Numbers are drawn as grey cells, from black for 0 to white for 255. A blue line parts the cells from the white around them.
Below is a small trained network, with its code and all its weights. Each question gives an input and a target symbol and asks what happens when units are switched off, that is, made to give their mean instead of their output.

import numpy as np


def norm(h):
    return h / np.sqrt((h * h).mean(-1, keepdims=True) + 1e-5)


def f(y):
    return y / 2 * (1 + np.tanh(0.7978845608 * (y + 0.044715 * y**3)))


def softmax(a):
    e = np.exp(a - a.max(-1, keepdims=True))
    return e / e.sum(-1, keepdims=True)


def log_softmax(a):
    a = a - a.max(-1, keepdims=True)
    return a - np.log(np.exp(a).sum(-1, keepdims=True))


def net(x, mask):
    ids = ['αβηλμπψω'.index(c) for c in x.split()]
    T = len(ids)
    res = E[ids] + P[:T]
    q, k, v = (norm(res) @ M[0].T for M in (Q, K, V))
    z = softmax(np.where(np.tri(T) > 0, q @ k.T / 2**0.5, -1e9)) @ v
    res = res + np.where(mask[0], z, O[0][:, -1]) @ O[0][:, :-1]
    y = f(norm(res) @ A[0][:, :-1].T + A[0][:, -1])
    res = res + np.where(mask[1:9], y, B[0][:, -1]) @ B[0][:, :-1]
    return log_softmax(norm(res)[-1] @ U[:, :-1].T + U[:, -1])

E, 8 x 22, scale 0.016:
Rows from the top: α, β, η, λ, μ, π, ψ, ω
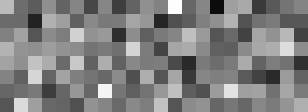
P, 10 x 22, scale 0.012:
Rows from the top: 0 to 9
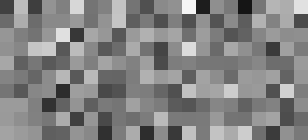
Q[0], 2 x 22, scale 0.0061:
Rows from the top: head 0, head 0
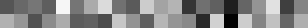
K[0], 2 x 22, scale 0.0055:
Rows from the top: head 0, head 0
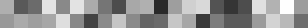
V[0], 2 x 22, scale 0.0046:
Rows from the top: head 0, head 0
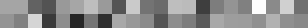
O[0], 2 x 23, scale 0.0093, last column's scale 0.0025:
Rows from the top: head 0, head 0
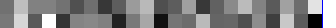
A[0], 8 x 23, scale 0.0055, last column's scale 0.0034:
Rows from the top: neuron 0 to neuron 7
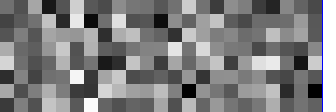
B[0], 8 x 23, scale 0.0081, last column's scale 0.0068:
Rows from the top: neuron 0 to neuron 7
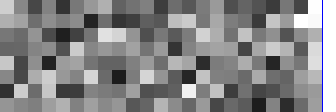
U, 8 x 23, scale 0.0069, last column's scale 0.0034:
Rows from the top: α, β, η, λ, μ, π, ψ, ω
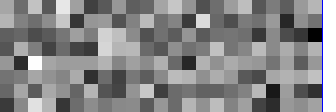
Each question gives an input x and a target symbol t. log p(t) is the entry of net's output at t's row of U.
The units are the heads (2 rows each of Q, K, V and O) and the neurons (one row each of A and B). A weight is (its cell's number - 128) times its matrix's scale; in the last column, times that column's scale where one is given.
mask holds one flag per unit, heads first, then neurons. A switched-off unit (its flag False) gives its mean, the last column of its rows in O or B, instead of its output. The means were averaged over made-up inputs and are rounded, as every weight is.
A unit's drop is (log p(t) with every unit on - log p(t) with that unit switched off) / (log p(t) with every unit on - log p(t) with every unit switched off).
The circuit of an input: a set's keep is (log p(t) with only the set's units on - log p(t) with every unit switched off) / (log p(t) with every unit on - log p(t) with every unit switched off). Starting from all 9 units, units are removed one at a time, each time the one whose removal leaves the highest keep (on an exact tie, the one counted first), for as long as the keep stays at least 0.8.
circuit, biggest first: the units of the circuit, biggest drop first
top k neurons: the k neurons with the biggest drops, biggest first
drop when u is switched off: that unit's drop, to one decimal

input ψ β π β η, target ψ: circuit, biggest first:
[neuron 1; neuron 3]
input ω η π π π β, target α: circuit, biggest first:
[head 0]
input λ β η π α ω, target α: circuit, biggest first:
[head 0; neuron 0]
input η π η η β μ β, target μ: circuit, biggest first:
[head 0; neuron 5]
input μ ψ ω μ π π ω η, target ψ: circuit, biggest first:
[neuron 1; head 0]
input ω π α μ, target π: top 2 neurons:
[neuron 1; neuron 2]
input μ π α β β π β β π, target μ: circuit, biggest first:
[neuron 1; neuron 3]
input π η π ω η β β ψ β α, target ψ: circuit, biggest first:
[head 0; neuron 1]
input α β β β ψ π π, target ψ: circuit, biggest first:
[head 0; neuron 0]
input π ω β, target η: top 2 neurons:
[neuron 3; neuron 7]
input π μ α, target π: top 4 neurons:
[neuron 3; neuron 6; neuron 0; neuron 2]
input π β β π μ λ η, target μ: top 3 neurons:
[neuron 1; neuron 6; neuron 5]
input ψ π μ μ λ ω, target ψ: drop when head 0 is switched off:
1.6
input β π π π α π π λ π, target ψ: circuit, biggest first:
[head 0]
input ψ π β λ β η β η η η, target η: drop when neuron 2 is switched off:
0.4
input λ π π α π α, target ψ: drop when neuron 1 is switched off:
0.2
